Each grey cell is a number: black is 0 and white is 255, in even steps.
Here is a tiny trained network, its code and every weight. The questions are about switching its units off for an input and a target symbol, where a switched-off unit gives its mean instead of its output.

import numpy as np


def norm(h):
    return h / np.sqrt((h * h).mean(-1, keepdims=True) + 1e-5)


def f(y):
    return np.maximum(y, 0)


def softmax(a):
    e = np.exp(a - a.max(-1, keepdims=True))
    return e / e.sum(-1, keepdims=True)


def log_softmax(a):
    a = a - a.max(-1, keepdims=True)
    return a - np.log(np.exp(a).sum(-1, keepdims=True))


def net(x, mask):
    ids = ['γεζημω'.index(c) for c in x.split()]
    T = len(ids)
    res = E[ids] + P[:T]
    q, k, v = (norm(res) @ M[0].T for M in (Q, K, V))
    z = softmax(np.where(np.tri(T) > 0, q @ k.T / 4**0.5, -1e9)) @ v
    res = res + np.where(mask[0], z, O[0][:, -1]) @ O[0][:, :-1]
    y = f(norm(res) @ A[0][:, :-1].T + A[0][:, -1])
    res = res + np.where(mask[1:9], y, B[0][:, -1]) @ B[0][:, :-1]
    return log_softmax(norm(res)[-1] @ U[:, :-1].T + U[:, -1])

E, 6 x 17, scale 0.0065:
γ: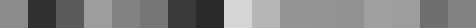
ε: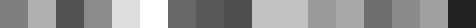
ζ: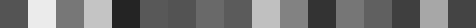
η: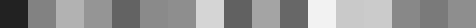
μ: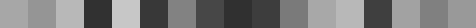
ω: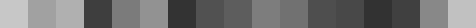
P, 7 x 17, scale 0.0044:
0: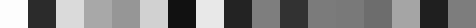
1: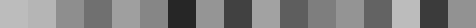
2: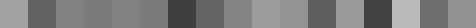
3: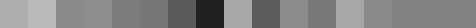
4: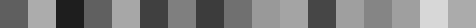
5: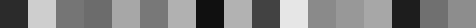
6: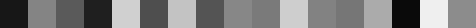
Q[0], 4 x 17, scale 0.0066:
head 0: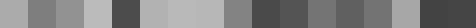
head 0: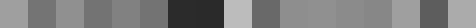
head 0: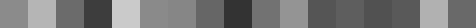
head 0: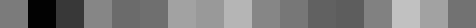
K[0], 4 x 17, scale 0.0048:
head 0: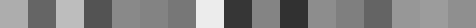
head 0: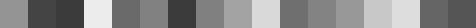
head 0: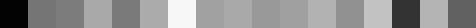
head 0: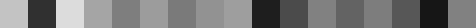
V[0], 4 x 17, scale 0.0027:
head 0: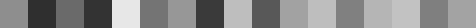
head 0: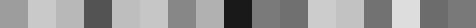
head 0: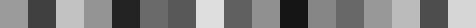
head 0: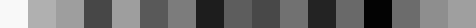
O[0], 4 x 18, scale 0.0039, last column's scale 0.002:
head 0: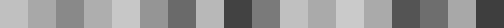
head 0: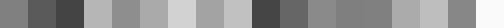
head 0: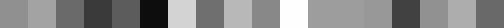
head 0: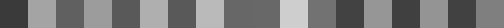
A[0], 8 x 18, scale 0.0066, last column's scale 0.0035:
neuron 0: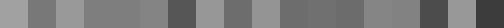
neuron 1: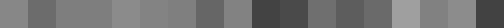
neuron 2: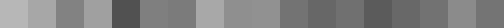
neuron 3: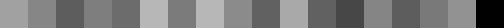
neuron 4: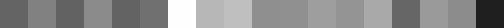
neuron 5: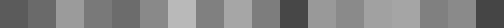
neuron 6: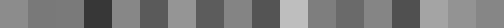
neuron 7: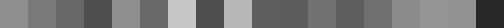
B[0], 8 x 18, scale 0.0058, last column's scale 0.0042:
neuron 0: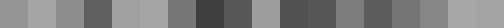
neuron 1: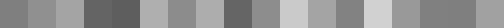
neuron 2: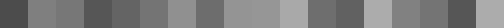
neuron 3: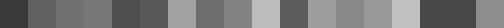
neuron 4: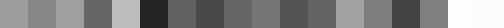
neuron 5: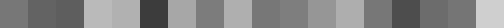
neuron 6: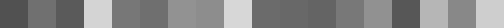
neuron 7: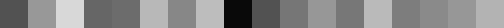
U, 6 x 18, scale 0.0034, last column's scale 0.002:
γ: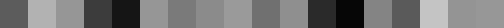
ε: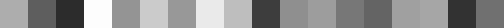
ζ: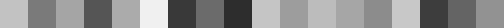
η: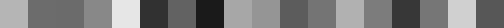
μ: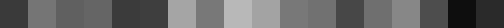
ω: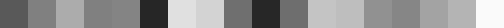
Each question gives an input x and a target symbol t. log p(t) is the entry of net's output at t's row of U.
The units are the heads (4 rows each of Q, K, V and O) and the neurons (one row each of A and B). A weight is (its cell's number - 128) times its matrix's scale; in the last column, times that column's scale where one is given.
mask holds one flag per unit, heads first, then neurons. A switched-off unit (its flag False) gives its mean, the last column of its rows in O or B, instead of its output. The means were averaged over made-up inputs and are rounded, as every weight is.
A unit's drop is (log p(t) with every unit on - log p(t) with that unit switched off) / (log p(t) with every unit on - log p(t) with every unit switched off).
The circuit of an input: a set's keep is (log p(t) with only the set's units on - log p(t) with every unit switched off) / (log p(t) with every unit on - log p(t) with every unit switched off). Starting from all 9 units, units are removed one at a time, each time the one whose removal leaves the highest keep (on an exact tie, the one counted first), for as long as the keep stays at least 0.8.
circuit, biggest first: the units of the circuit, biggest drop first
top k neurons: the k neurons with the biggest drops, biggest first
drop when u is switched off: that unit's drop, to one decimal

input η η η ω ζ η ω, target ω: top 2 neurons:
neuron 7; neuron 6
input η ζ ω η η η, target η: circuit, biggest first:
neuron 4
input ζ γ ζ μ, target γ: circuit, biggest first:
head 0; neuron 5; neuron 4
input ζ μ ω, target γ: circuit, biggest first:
head 0; neuron 7
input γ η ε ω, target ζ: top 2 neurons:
neuron 1; neuron 6
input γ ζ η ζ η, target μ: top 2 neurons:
neuron 4; neuron 7
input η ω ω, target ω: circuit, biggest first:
head 0; neuron 7
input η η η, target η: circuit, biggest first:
neuron 4; head 0
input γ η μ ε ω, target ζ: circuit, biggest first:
head 0; neuron 1
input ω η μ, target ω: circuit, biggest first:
neuron 7; head 0
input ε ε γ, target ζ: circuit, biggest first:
head 0; neuron 4
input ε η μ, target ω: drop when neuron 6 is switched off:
0.1
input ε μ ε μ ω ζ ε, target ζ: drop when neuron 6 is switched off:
0.2
